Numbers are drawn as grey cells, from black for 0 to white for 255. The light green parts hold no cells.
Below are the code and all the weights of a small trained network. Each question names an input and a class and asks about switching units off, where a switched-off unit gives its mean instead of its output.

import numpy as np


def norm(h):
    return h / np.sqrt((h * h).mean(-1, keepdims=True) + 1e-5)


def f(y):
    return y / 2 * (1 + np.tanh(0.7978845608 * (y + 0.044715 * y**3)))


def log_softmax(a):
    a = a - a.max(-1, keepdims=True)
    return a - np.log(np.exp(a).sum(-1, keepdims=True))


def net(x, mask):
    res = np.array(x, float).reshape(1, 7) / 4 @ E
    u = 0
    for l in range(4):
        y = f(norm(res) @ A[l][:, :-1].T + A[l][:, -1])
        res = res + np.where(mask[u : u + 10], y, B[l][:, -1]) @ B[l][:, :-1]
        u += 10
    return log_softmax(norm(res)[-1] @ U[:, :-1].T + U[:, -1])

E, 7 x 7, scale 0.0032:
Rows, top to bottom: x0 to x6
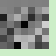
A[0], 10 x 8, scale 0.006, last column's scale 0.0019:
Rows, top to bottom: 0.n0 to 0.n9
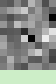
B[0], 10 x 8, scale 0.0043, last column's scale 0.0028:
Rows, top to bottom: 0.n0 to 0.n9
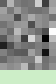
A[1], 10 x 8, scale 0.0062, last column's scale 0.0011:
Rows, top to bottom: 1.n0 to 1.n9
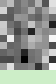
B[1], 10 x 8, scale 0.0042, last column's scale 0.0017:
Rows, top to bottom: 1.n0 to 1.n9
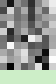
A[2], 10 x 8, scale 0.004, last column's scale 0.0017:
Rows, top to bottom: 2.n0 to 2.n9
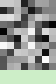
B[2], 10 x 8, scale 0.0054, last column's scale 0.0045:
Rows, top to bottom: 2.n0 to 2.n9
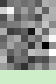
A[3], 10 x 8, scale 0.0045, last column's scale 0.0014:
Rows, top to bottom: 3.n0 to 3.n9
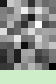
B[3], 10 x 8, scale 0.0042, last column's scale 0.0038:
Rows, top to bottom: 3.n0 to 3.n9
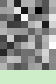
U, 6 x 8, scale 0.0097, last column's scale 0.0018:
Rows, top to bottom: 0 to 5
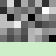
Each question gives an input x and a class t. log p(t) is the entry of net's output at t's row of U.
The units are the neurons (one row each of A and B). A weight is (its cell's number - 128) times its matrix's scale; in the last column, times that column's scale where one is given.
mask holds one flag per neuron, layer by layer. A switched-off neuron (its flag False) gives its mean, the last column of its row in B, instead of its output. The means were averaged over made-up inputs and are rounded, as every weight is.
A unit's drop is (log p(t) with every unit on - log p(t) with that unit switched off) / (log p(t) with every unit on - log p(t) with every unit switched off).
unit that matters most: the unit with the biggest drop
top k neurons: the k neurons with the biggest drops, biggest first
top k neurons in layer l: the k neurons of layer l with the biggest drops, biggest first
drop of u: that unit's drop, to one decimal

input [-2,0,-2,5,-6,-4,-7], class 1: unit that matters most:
2.n2
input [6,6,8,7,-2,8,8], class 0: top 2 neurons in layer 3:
[3.n0; 3.n6]
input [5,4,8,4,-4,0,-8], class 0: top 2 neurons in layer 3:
[3.n0; 3.n2]
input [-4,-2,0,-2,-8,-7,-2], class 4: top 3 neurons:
[1.n9; 1.n5; 2.n4]
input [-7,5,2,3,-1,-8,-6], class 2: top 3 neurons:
[1.n4; 2.n5; 1.n0]
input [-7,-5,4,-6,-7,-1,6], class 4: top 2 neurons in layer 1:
[1.n9; 1.n8]
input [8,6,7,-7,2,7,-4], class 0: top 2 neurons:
[2.n1; 2.n4]
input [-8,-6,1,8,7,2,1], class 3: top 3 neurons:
[1.n8; 0.n5; 1.n7]
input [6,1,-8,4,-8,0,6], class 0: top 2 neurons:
[2.n6; 1.n3]
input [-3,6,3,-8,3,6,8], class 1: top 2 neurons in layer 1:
[1.n7; 1.n9]
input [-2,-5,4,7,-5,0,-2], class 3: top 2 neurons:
[1.n8; 0.n5]
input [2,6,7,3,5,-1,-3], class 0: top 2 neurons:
[2.n1; 1.n9]
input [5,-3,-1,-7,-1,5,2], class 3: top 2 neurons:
[3.n1; 0.n1]
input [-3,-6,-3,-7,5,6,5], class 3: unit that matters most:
3.n1
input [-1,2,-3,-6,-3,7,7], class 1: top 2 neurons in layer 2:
[2.n5; 2.n1]
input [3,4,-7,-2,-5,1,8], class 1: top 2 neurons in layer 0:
[0.n6; 0.n0]
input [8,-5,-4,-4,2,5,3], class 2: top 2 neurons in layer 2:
[2.n4; 2.n8]
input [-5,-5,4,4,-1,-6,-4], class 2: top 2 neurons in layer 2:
[2.n5; 2.n3]
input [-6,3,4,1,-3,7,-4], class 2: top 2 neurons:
[2.n4; 2.n8]
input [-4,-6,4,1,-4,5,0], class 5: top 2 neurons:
[1.n9; 1.n5]
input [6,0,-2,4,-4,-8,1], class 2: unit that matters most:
1.n4
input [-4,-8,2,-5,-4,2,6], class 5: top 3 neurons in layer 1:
[1.n9; 1.n4; 1.n8]
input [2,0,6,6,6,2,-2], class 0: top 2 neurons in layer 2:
[2.n1; 2.n9]
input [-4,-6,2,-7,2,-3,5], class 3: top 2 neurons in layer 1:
[1.n5; 1.n0]
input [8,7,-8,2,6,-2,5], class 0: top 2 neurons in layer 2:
[2.n6; 2.n7]
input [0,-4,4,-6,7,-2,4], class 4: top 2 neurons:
[0.n0; 1.n8]
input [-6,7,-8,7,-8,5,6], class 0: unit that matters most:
2.n6
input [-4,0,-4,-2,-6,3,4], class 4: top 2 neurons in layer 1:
[1.n9; 1.n5]
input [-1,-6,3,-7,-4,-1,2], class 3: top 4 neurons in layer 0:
[0.n5; 0.n1; 0.n7; 0.n2]
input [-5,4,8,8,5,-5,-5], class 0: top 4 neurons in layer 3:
[3.n2; 3.n1; 3.n0; 3.n5]
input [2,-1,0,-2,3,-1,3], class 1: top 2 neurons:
[1.n9; 0.n5]
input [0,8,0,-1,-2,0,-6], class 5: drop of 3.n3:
0.1
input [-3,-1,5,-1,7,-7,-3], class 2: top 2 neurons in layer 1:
[1.n4; 1.n0]
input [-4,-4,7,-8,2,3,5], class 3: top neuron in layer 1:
[1.n1]
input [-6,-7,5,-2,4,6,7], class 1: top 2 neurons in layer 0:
[0.n5; 0.n4]
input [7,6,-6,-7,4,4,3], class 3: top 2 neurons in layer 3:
[3.n1; 3.n2]
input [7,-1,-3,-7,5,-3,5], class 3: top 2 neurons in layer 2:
[2.n2; 2.n0]
